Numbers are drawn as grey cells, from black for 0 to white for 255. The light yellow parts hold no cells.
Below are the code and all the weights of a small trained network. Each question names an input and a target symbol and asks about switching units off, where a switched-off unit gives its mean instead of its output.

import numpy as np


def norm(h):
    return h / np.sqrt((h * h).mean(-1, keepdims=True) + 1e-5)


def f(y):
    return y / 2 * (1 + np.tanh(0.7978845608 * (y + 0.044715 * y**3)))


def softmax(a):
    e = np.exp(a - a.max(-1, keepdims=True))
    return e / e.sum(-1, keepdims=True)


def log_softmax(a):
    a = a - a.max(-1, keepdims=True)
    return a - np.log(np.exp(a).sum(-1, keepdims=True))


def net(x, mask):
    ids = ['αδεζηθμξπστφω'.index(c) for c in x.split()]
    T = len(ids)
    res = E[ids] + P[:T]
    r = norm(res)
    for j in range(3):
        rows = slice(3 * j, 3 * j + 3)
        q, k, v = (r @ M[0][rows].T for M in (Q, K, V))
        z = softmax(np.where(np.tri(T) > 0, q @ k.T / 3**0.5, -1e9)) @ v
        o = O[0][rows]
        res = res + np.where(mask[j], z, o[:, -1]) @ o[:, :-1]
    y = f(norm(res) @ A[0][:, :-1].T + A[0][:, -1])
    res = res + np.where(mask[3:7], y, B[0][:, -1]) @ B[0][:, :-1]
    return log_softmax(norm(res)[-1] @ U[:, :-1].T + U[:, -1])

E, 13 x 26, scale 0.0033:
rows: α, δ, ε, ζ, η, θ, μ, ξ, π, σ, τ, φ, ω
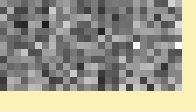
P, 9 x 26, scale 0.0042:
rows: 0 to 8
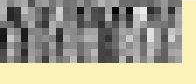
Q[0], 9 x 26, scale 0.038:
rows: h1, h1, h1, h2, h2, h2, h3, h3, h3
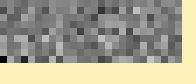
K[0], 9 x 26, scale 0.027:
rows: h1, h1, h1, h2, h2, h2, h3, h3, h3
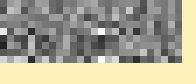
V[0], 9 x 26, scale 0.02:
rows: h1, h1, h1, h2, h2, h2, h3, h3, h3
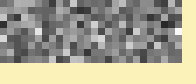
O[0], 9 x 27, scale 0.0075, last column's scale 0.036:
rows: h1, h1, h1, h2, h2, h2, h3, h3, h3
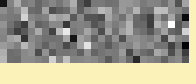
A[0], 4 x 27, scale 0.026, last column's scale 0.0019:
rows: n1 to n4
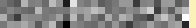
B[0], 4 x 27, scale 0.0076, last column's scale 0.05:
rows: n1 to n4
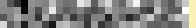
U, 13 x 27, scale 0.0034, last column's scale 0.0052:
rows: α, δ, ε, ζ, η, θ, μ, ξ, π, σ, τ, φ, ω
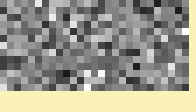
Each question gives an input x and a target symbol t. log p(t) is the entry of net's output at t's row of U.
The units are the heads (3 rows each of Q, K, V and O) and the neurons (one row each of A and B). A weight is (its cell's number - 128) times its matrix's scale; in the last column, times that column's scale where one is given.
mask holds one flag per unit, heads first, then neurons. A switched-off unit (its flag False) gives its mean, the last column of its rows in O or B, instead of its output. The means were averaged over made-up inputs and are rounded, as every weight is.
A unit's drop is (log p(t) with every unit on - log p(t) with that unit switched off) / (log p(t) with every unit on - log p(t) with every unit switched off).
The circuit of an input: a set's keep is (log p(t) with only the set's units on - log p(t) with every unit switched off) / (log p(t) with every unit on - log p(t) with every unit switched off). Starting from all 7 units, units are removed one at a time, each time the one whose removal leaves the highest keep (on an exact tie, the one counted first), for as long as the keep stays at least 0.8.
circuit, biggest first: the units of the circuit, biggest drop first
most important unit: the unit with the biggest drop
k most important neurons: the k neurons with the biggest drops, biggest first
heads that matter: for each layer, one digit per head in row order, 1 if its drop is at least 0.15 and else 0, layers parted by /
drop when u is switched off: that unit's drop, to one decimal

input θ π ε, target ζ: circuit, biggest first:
[h2, n4, n1]
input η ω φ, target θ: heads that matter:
110
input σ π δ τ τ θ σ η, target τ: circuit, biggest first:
[h2, h3]
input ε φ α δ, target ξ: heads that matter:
010
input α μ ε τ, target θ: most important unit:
h1
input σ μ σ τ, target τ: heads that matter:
010
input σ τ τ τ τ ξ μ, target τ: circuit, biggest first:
[h2, h3]
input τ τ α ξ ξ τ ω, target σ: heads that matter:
010
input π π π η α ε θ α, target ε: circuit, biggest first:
[h2, n1]
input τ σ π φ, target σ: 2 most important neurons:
[n2, n1]
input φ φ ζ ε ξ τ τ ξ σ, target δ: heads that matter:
000
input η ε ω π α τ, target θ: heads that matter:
011
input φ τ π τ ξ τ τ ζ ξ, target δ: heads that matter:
000
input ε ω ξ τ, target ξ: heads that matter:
010
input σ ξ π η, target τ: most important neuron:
[n2]
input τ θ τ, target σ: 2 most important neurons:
[n2, n3]
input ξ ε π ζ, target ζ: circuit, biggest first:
[h2, n4]
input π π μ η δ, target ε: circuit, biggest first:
[h2, n1]
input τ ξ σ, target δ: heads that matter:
100
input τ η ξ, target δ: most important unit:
h1
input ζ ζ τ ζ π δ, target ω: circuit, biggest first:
[h2, h3]
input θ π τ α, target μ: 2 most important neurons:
[n4, n2]
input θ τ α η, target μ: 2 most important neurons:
[n4, n2]
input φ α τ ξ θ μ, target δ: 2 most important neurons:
[n2, n1]
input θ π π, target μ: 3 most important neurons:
[n4, n2, n1]
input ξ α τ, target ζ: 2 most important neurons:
[n4, n2]
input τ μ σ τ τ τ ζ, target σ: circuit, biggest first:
[h2, n2, n1]
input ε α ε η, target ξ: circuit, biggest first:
[h2]
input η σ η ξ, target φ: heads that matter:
100
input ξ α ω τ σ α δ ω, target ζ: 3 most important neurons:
[n4, n1, n3]
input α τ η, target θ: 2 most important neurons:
[n2, n1]
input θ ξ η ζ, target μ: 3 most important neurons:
[n4, n2, n1]
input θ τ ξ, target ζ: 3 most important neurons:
[n4, n2, n1]
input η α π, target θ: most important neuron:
[n1]
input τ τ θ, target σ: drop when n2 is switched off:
0.3
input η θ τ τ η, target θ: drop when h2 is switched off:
0.3
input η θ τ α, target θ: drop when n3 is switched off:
-0.1
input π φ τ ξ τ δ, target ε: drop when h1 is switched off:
0.0
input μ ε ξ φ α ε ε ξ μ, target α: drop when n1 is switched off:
0.1
